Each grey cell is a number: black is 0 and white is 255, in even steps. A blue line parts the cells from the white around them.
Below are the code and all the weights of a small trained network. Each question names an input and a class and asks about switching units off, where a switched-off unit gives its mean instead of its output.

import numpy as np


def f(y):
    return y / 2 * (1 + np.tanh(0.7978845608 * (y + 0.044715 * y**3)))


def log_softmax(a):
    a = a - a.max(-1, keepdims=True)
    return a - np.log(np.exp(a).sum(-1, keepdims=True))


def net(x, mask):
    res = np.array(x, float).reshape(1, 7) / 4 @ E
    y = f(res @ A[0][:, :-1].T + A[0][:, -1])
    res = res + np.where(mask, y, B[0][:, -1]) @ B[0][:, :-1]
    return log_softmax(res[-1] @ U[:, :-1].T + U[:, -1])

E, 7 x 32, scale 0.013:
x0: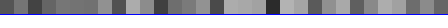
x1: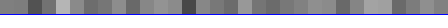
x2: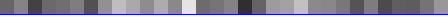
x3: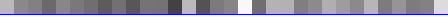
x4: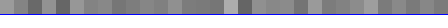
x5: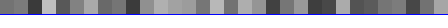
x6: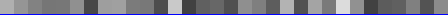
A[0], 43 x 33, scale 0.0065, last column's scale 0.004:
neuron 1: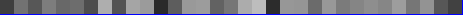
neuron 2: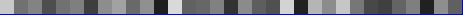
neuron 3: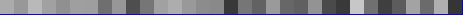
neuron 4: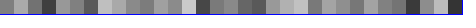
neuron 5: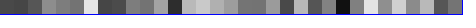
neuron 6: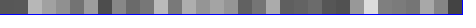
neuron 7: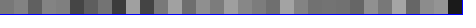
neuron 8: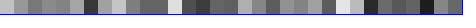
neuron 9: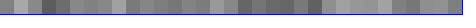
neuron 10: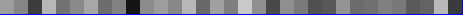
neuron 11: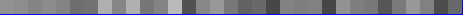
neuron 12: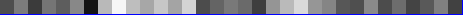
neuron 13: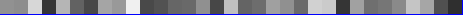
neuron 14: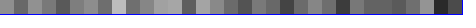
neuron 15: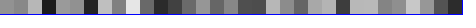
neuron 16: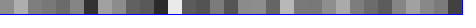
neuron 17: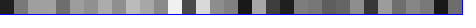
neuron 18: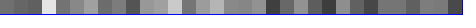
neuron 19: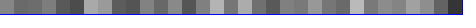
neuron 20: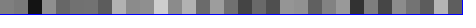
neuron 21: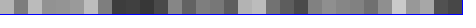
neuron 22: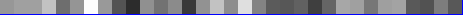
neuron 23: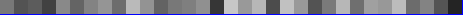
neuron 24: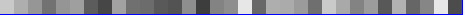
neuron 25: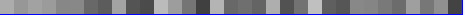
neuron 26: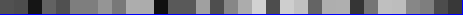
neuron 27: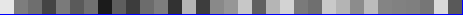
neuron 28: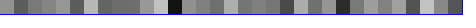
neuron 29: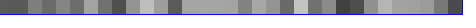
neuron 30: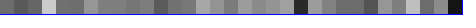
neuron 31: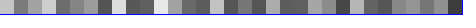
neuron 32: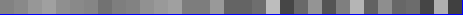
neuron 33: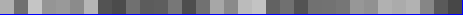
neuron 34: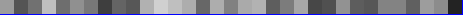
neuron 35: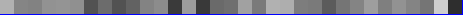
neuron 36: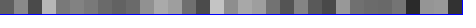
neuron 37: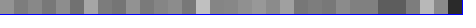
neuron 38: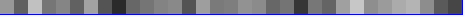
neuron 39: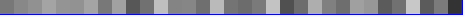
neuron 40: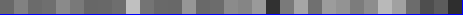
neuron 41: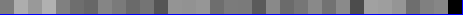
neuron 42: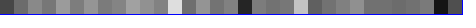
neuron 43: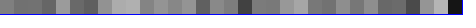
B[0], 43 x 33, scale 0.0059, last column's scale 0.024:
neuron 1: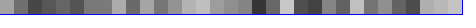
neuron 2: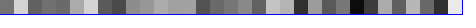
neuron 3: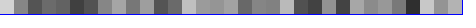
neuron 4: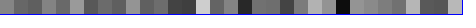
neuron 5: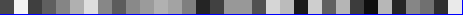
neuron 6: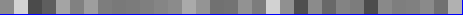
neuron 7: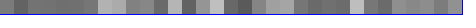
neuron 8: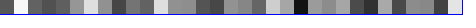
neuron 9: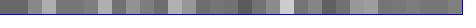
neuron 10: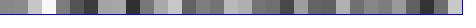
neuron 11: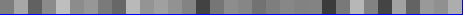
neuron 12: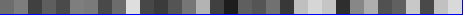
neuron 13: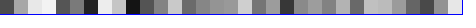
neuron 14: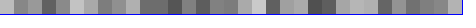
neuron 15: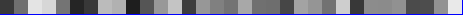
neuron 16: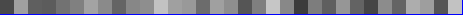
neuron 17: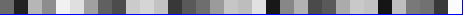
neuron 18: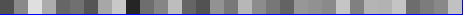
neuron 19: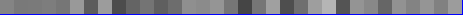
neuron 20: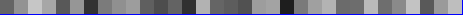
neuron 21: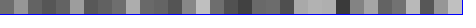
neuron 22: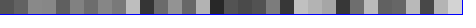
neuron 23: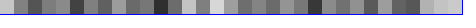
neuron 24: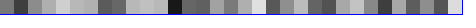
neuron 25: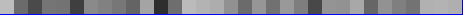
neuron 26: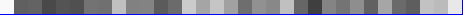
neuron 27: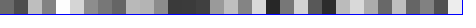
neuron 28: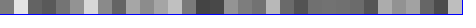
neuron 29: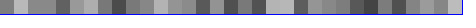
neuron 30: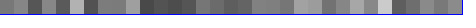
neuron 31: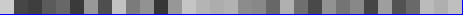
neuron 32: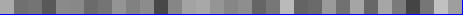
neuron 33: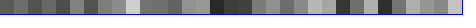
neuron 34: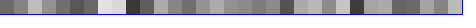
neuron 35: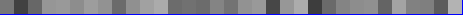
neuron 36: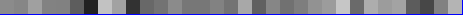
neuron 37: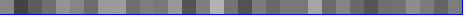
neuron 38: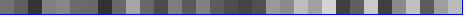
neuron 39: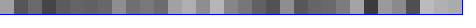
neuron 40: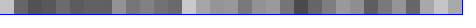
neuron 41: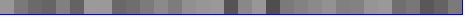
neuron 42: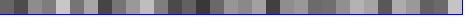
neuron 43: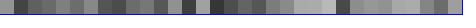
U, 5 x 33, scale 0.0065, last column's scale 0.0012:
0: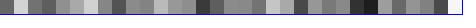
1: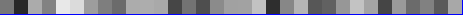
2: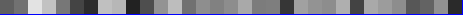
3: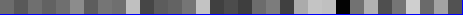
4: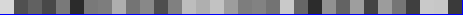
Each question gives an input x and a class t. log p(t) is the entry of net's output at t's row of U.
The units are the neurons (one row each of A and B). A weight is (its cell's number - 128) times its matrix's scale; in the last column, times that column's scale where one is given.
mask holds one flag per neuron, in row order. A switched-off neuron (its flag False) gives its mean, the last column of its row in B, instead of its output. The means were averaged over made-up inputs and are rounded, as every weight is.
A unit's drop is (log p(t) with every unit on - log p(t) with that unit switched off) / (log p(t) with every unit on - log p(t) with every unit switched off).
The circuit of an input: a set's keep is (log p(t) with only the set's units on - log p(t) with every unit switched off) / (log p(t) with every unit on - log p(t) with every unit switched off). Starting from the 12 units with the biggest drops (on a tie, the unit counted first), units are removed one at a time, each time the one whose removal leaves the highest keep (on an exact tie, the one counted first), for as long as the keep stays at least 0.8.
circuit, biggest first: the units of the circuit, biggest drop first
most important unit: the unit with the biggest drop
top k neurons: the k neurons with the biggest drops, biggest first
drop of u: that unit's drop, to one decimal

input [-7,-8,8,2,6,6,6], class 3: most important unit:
neuron 12
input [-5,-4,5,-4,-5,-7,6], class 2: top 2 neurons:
[neuron 13; neuron 15]
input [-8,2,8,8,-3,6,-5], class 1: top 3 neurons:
[neuron 27; neuron 24; neuron 35]
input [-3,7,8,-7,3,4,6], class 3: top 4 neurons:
[neuron 12; neuron 20; neuron 27; neuron 24]
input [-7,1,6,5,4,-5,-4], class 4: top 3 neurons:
[neuron 31; neuron 25; neuron 39]
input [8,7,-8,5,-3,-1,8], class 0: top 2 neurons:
[neuron 2; neuron 8]
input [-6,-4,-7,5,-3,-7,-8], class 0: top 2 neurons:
[neuron 5; neuron 28]
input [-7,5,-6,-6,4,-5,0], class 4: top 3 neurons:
[neuron 31; neuron 3; neuron 27]
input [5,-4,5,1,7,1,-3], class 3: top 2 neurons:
[neuron 12; neuron 20]
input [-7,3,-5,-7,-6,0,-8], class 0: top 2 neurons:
[neuron 5; neuron 6]
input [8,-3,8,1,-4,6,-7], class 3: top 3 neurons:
[neuron 12; neuron 20; neuron 4]
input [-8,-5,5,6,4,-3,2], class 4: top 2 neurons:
[neuron 31; neuron 17]
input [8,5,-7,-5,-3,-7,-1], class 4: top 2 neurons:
[neuron 26; neuron 1]
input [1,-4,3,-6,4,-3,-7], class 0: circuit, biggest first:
[neuron 5]
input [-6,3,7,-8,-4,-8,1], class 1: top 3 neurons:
[neuron 17; neuron 42; neuron 14]
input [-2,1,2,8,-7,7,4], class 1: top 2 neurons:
[neuron 27; neuron 24]
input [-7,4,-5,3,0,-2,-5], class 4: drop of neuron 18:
0.0
